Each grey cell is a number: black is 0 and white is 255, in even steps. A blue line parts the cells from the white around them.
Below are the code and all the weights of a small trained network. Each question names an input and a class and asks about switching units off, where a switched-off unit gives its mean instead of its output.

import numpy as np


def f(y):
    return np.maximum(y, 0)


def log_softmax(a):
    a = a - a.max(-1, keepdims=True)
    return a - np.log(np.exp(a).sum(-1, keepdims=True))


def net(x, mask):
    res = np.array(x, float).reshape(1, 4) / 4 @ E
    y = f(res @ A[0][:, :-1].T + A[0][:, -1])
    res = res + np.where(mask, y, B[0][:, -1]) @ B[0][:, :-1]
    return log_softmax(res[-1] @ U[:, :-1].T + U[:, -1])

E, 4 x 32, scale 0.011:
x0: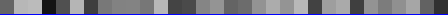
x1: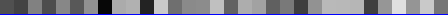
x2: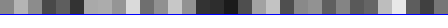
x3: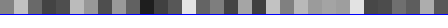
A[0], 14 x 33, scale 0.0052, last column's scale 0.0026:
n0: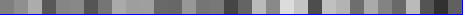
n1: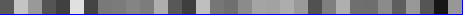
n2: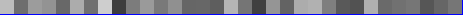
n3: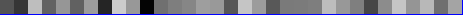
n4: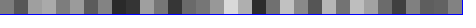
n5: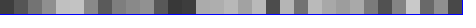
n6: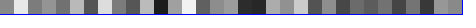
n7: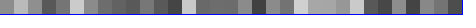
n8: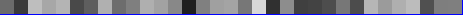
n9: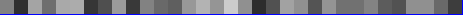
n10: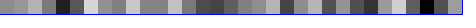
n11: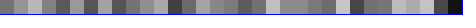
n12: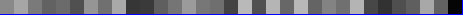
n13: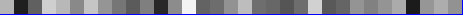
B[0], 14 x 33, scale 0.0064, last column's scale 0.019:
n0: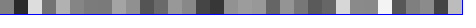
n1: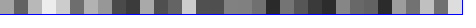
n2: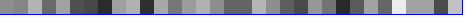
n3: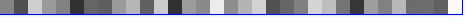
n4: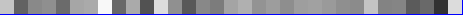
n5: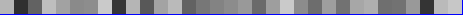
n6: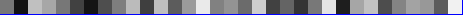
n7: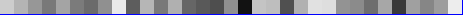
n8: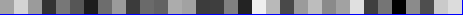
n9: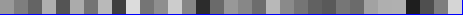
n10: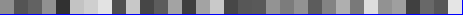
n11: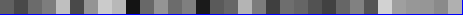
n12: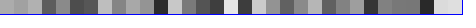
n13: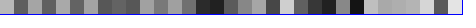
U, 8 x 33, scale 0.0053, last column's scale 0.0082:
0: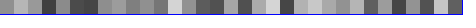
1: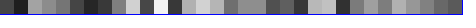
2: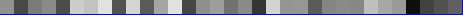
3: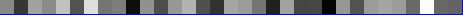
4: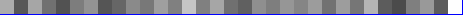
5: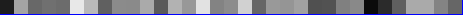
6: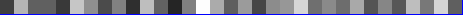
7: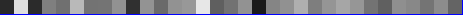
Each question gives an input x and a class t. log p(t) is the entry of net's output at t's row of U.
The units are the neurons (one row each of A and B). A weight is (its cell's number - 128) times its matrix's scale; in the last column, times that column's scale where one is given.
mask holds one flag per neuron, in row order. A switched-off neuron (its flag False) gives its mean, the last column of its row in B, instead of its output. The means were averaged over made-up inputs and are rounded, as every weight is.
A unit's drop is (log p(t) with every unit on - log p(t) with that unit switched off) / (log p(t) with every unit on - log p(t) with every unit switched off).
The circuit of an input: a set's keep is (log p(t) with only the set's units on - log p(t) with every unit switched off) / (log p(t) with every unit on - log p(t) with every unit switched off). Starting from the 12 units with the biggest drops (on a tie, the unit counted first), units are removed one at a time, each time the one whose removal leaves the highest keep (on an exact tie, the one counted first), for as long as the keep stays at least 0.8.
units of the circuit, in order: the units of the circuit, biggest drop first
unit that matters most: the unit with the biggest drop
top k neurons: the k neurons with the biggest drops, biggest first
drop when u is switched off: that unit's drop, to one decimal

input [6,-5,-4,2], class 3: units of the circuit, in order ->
(n1)
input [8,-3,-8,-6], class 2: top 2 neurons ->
(n4; n9)
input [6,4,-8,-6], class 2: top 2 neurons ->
(n9; n5)
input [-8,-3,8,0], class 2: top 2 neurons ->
(n10; n1)
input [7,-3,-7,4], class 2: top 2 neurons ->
(n4; n9)
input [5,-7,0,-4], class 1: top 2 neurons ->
(n6; n2)
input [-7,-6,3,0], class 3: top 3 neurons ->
(n13; n3; n4)
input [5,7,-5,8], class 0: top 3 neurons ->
(n7; n12; n6)
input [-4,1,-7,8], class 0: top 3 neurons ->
(n7; n12; n10)
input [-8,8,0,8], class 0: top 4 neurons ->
(n12; n7; n6; n1)
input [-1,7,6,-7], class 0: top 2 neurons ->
(n8; n6)
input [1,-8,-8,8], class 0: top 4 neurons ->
(n7; n12; n3; n10)
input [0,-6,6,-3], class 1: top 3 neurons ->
(n6; n2; n9)
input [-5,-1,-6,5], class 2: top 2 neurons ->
(n8; n4)
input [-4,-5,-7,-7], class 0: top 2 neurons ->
(n8; n10)
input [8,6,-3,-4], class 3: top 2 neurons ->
(n1; n6)
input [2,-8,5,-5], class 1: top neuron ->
(n6)
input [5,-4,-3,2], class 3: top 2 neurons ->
(n1; n3)
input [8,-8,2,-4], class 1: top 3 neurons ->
(n6; n2; n13)
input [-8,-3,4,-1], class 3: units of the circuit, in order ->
(n13)
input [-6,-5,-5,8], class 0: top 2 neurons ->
(n7; n12)
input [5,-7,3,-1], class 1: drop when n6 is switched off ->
0.7
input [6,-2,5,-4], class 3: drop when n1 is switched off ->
0.6
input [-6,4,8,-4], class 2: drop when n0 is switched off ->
0.0
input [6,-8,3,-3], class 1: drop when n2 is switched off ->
0.1
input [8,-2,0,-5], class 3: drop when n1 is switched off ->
0.7
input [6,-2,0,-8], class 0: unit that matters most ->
n8
